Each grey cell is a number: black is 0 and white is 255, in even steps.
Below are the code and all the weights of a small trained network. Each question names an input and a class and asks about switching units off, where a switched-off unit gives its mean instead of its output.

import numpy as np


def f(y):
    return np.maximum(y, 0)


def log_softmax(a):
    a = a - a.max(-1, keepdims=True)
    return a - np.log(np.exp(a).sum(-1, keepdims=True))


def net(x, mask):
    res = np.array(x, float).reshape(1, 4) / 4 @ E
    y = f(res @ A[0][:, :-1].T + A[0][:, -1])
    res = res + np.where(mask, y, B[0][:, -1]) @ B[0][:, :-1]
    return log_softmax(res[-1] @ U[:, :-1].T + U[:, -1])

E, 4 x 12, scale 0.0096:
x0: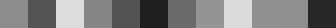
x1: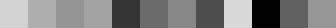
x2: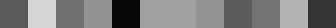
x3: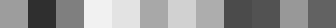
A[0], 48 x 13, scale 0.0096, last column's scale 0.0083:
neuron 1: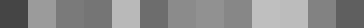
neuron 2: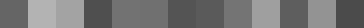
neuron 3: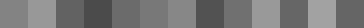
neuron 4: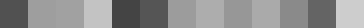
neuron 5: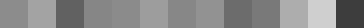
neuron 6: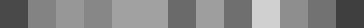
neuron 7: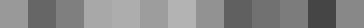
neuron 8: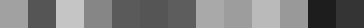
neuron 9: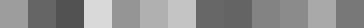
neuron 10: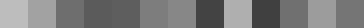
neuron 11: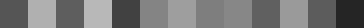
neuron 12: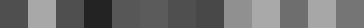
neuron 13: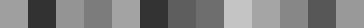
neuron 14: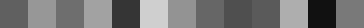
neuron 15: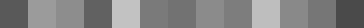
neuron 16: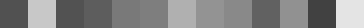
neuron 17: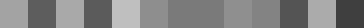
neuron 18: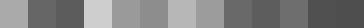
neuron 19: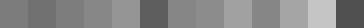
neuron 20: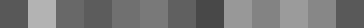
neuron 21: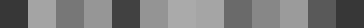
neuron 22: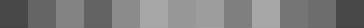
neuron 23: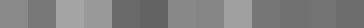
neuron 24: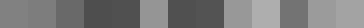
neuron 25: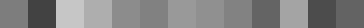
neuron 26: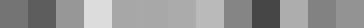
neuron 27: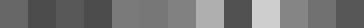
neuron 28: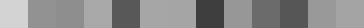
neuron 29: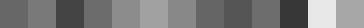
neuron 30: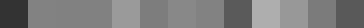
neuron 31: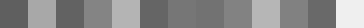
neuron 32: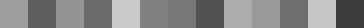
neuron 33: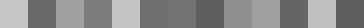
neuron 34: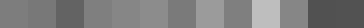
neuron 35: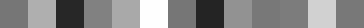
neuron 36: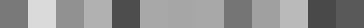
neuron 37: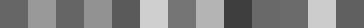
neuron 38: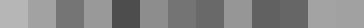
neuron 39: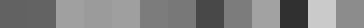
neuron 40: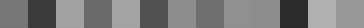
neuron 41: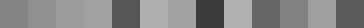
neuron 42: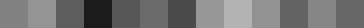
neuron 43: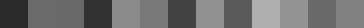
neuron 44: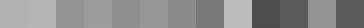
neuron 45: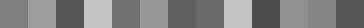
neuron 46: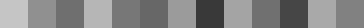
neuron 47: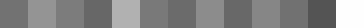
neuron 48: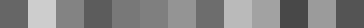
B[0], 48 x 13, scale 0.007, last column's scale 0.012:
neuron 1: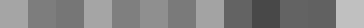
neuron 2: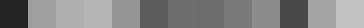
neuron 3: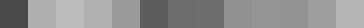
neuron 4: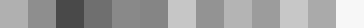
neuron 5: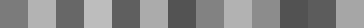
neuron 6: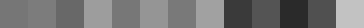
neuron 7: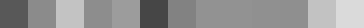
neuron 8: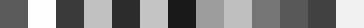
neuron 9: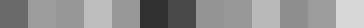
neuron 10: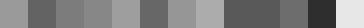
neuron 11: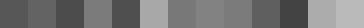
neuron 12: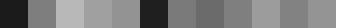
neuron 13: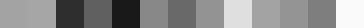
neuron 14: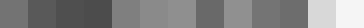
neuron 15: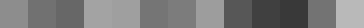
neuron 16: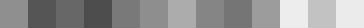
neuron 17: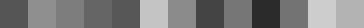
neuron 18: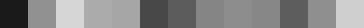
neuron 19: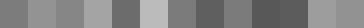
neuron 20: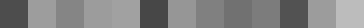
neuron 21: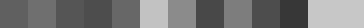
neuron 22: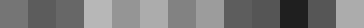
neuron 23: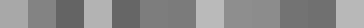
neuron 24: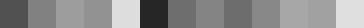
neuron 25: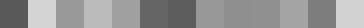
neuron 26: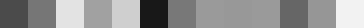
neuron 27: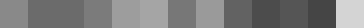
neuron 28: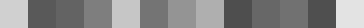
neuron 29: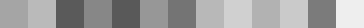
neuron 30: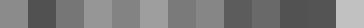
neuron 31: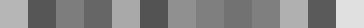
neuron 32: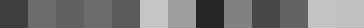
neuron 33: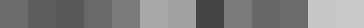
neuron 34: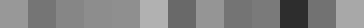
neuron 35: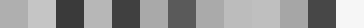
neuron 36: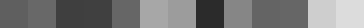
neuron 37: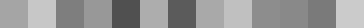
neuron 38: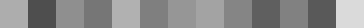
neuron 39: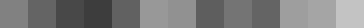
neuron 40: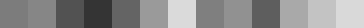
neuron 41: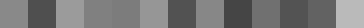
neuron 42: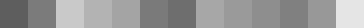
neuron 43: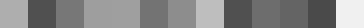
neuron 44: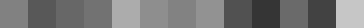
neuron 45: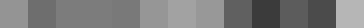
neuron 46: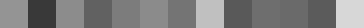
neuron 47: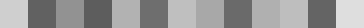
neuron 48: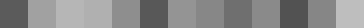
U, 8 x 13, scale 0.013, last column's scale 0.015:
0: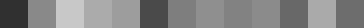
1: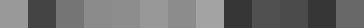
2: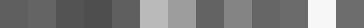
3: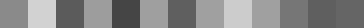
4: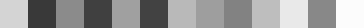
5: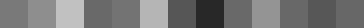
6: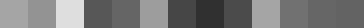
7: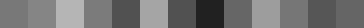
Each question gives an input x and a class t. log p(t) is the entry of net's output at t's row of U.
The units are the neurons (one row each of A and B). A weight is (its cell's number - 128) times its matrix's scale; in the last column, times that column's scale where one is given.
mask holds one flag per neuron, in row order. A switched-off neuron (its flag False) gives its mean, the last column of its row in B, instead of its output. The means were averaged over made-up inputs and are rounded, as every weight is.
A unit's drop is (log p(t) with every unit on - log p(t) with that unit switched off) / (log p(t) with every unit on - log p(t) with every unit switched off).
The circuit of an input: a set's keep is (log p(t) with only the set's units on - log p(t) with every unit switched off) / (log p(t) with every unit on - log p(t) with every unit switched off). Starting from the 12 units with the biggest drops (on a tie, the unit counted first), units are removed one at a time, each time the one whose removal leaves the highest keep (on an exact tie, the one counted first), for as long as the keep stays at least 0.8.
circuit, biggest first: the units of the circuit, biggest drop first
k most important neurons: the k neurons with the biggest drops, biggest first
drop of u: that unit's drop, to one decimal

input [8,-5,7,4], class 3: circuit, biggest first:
[neuron 8]
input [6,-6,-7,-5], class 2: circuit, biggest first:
[neuron 40; neuron 32]
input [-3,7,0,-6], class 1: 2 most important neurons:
[neuron 10; neuron 28]
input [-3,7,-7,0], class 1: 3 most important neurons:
[neuron 10; neuron 28; neuron 46]
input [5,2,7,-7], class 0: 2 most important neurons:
[neuron 12; neuron 42]
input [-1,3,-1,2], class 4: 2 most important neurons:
[neuron 8; neuron 6]
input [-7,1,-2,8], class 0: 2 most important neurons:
[neuron 26; neuron 18]
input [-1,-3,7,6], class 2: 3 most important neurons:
[neuron 36; neuron 14; neuron 21]
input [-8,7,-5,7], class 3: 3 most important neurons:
[neuron 35; neuron 29; neuron 9]
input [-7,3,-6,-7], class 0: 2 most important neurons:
[neuron 12; neuron 24]
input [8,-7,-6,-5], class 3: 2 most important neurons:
[neuron 13; neuron 8]
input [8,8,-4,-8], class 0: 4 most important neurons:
[neuron 12; neuron 42; neuron 24; neuron 2]
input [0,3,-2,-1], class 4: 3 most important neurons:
[neuron 8; neuron 6; neuron 27]
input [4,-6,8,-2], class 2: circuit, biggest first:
[neuron 36]
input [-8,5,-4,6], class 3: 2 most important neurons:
[neuron 35; neuron 29]
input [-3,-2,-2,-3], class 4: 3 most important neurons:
[neuron 8; neuron 18; neuron 26]
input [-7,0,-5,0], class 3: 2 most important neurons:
[neuron 35; neuron 29]
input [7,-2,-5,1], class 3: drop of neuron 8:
0.2
